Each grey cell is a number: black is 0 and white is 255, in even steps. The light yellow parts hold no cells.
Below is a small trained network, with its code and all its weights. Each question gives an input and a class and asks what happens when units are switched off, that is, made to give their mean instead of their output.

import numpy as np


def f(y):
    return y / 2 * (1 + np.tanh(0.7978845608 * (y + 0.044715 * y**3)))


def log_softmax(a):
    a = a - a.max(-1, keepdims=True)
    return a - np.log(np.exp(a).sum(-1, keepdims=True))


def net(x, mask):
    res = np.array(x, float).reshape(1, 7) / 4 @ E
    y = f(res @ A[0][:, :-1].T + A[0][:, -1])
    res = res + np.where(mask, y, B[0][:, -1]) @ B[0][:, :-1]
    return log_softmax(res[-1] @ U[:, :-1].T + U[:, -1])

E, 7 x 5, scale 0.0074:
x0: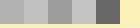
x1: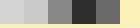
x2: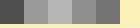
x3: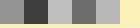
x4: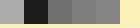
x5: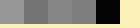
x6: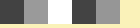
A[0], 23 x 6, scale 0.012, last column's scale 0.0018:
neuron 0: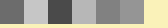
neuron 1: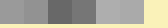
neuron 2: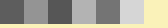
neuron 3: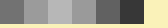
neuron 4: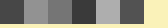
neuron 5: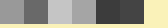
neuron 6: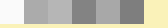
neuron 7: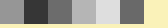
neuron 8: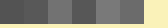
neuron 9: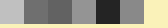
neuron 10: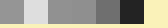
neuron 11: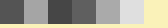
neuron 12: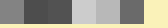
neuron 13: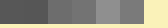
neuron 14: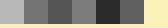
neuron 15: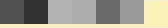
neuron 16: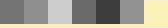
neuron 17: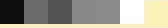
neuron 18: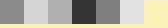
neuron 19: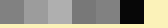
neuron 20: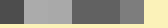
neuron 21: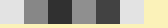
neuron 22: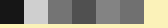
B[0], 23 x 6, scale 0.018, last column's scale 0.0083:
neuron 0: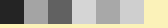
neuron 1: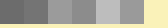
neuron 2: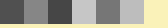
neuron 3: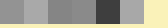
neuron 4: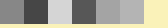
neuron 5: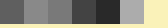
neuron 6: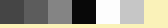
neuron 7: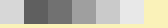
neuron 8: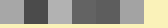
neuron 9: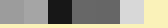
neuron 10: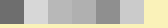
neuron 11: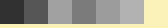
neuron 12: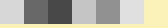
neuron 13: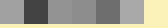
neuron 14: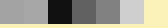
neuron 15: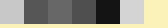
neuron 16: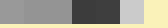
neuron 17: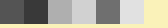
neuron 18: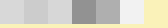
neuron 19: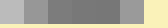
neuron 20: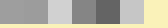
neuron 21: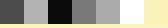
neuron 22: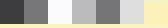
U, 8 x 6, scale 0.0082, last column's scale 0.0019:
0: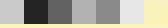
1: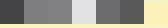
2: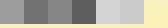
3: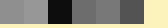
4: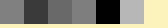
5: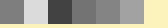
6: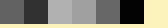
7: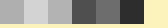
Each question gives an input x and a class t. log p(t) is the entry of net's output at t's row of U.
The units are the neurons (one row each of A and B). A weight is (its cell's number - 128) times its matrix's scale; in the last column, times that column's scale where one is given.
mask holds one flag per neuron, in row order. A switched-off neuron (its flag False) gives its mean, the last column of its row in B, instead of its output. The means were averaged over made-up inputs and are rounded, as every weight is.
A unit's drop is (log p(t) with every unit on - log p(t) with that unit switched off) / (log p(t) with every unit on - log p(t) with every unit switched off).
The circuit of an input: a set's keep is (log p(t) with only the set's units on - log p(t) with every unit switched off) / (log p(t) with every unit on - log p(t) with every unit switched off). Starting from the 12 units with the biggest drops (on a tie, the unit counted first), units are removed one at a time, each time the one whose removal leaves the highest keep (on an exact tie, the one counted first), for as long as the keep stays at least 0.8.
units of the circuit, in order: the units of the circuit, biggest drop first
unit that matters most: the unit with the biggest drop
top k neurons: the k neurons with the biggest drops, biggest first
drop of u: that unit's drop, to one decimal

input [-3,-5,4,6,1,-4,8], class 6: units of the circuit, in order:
(neuron 4; neuron 17)
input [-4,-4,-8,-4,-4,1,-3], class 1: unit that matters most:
neuron 17
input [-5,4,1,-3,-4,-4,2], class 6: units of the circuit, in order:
(neuron 22; neuron 4)
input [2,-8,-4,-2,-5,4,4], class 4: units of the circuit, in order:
(neuron 15; neuron 18)
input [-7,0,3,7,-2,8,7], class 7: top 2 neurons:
(neuron 18; neuron 20)
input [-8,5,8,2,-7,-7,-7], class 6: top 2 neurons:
(neuron 4; neuron 21)
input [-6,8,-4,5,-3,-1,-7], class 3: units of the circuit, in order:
(neuron 21; neuron 10)
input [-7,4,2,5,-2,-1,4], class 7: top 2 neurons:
(neuron 18; neuron 17)
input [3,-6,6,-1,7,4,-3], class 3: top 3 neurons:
(neuron 9; neuron 22; neuron 14)
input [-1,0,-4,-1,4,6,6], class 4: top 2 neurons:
(neuron 10; neuron 18)
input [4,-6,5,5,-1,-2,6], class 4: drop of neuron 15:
0.2
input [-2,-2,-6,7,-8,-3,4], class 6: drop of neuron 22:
0.2
